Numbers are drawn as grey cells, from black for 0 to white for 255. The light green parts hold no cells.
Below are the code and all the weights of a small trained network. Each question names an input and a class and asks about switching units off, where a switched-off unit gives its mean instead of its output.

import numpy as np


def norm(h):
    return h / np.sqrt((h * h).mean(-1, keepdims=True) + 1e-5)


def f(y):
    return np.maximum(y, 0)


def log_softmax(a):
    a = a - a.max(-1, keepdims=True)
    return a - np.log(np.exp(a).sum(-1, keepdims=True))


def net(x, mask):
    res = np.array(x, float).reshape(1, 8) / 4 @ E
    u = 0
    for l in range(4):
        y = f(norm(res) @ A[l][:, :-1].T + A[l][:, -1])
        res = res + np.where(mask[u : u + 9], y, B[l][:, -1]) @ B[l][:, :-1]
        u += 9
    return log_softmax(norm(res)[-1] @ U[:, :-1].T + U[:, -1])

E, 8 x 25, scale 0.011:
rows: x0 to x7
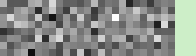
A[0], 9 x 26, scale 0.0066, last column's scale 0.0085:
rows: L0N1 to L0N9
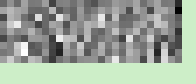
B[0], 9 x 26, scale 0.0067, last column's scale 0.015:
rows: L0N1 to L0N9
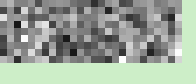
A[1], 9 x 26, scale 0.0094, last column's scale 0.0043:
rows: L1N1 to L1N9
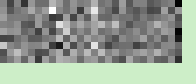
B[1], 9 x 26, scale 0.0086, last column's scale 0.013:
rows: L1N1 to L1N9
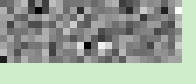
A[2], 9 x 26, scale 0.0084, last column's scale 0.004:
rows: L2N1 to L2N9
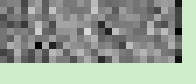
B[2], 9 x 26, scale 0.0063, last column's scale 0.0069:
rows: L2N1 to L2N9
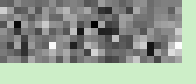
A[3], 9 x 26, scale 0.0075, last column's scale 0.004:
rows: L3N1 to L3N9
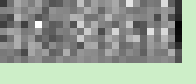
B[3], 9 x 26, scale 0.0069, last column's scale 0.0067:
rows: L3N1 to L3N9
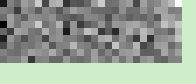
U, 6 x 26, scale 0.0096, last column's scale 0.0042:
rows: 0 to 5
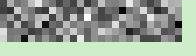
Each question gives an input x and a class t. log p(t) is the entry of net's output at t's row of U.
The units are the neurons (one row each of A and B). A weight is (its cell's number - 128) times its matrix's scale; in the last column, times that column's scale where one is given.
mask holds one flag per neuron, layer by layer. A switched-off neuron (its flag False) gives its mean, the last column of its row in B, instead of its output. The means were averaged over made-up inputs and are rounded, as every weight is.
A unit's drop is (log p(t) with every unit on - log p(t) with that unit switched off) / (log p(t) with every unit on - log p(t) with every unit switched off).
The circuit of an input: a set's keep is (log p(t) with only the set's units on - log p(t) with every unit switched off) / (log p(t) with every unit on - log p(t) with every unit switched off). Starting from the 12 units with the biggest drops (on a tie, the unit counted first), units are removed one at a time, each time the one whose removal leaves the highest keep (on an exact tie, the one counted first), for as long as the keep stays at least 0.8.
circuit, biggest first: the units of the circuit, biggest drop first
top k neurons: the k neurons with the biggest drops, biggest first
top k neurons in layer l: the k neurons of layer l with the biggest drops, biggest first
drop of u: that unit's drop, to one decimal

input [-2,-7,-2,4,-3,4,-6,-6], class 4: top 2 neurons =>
[L0N3 L1N4]
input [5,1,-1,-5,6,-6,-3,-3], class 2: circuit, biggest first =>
[L0N8]
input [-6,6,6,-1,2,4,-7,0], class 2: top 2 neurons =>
[L0N4 L1N7]
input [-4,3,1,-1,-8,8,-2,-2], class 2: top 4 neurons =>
[L0N4 L0N2 L1N7 L1N2]
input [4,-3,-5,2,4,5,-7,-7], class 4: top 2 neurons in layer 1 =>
[L1N2 L1N8]
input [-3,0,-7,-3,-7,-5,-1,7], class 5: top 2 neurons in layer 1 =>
[L1N7 L1N3]
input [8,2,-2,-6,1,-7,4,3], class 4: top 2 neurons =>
[L0N8 L1N7]
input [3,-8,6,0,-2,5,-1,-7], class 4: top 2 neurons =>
[L0N3 L1N4]
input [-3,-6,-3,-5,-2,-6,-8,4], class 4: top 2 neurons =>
[L0N8 L0N3]
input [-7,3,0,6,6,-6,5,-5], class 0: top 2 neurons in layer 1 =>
[L1N2 L1N4]
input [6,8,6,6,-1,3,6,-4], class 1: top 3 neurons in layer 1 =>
[L1N2 L1N7 L1N3]
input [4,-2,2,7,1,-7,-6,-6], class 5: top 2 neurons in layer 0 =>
[L0N6 L0N4]
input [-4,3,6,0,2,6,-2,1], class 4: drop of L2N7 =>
-0.1
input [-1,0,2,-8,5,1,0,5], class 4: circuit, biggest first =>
[L0N3]
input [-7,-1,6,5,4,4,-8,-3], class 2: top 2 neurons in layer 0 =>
[L0N3 L0N9]
